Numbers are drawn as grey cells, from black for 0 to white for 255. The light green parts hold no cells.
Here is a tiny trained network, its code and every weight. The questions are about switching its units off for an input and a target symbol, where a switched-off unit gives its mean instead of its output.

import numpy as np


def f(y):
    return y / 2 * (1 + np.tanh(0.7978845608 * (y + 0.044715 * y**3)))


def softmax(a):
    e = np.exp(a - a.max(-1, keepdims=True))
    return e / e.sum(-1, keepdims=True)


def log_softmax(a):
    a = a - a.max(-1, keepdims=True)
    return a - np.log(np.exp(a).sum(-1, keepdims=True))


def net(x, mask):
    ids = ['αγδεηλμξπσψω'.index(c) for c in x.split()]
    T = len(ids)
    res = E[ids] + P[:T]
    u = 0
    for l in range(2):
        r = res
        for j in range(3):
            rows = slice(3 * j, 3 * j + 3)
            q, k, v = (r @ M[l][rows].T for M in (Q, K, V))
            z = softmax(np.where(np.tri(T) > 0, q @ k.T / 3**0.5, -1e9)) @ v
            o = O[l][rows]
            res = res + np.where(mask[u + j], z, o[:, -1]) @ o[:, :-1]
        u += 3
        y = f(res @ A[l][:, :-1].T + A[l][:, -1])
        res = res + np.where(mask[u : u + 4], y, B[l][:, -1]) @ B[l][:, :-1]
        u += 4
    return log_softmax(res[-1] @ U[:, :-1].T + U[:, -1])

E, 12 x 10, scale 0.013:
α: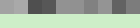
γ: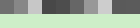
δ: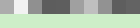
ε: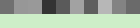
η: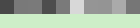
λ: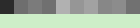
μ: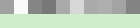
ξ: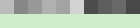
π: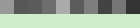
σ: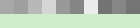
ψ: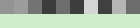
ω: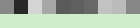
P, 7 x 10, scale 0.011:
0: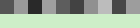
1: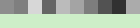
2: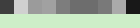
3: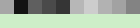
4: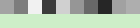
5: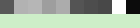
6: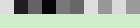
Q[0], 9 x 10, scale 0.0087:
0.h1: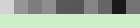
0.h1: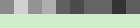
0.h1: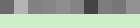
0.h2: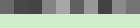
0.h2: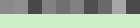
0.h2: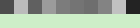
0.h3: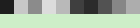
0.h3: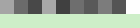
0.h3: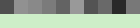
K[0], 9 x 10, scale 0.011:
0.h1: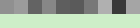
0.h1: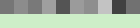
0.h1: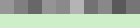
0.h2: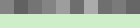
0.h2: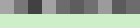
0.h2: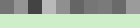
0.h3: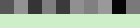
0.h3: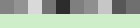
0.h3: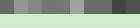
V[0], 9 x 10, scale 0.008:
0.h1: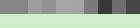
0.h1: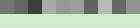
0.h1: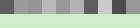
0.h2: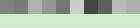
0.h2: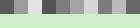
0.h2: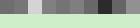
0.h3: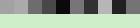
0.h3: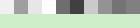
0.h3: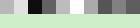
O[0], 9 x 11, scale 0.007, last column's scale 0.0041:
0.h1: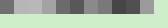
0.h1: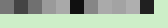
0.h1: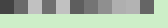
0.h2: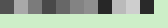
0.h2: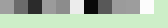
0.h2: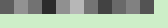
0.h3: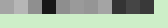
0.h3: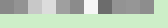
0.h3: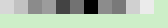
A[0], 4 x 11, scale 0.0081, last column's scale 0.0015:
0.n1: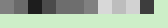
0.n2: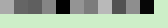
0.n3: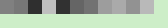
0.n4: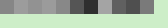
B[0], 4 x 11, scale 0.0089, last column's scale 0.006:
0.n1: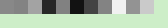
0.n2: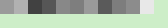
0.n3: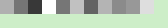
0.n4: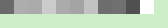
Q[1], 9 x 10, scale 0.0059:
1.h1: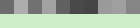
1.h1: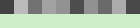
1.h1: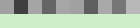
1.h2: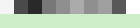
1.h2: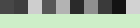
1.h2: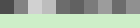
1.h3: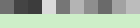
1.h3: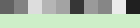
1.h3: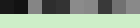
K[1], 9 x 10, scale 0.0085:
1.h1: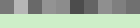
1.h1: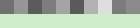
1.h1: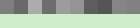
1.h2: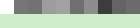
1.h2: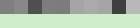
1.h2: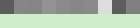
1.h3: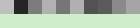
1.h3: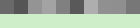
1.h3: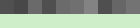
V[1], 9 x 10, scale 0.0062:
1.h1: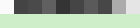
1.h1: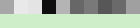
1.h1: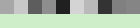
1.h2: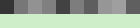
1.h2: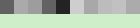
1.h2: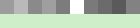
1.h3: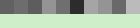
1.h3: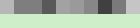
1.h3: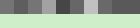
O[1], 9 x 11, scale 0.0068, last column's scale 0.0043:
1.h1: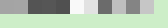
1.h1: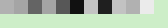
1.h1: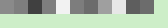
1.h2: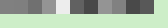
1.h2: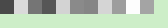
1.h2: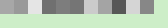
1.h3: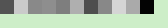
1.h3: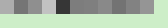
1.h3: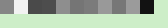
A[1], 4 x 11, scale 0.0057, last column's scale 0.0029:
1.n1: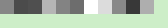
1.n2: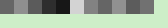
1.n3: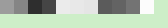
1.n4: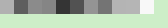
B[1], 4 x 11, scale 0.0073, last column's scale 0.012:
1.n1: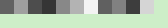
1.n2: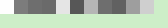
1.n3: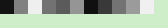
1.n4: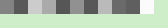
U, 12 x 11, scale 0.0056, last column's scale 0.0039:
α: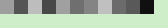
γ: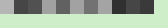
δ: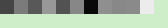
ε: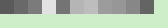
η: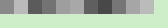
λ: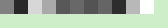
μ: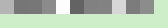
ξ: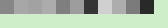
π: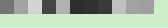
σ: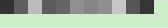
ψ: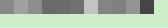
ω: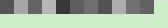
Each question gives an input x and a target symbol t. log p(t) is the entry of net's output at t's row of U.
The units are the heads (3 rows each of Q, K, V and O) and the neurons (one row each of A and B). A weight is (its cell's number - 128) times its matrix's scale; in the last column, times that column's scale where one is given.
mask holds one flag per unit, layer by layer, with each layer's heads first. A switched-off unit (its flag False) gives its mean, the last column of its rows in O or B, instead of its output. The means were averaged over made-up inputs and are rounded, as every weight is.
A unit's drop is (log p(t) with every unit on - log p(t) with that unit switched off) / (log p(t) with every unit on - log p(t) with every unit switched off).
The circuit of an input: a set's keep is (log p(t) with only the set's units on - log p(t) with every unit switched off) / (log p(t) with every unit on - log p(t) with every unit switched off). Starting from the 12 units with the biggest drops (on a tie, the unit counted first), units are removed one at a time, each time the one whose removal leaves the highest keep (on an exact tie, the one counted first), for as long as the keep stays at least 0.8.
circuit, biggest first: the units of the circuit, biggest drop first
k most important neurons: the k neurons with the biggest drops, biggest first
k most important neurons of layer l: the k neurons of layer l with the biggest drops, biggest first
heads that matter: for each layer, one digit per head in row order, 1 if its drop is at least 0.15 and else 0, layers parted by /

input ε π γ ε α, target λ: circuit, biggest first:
(1.h2)
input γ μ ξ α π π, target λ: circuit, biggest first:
(1.h1 0.h3 0.h2)
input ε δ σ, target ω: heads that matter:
101 / 110
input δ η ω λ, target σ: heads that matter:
001 / 000
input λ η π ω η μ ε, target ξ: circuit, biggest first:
(0.n1 0.h3 0.n3 1.n4)
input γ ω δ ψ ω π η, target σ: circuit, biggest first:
(0.h3 1.n3)
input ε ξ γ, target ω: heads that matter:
101 / 110
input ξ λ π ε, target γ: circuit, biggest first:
(0.h1 1.h2 1.n3)
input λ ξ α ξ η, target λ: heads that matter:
010 / 011
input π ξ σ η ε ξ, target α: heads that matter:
010 / 100
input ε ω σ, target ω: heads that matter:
111 / 110
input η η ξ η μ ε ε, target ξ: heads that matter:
011 / 010
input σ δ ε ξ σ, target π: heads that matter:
011 / 101
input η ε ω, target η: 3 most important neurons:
(0.n1 1.n2 0.n4)
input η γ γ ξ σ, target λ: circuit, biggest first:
(1.h3 1.h2 0.h2)
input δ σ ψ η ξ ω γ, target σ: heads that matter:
001 / 100
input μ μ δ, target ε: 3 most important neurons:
(0.n1 0.n3 0.n4)
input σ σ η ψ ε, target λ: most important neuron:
(0.n4)
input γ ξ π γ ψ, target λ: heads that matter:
011 / 011
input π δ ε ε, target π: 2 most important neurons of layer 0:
(0.n1 0.n3)
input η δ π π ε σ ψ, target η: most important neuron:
(1.n3)
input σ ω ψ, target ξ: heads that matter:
010 / 101
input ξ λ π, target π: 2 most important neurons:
(0.n3 1.n4)
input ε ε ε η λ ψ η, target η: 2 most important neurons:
(1.n3 1.n2)
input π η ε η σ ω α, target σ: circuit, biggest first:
(0.h3 1.n3 1.n1)
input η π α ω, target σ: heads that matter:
001 / 000
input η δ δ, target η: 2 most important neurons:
(0.n1 1.n2)
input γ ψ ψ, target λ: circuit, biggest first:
(1.h1 0.h3 0.h2)
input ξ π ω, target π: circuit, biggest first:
(0.h2 1.h1 1.h3 0.h3)
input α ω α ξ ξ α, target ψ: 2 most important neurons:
(0.n1 0.n2)
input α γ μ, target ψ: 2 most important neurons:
(0.n1 0.n2)
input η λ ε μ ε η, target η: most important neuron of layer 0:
(0.n1)
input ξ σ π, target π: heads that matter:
111 / 101
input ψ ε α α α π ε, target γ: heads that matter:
101 / 010
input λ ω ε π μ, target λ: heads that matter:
010 / 001
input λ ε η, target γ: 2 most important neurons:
(0.n1 1.n2)
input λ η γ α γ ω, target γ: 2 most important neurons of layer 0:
(0.n1 0.n4)
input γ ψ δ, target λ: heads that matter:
011 / 100
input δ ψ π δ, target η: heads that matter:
100 / 100
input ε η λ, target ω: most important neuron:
(0.n1)
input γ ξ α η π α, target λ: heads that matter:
011 / 100
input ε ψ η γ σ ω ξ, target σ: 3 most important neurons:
(1.n3 1.n1 1.n2)
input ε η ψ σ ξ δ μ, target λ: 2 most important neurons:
(1.n4 1.n1)
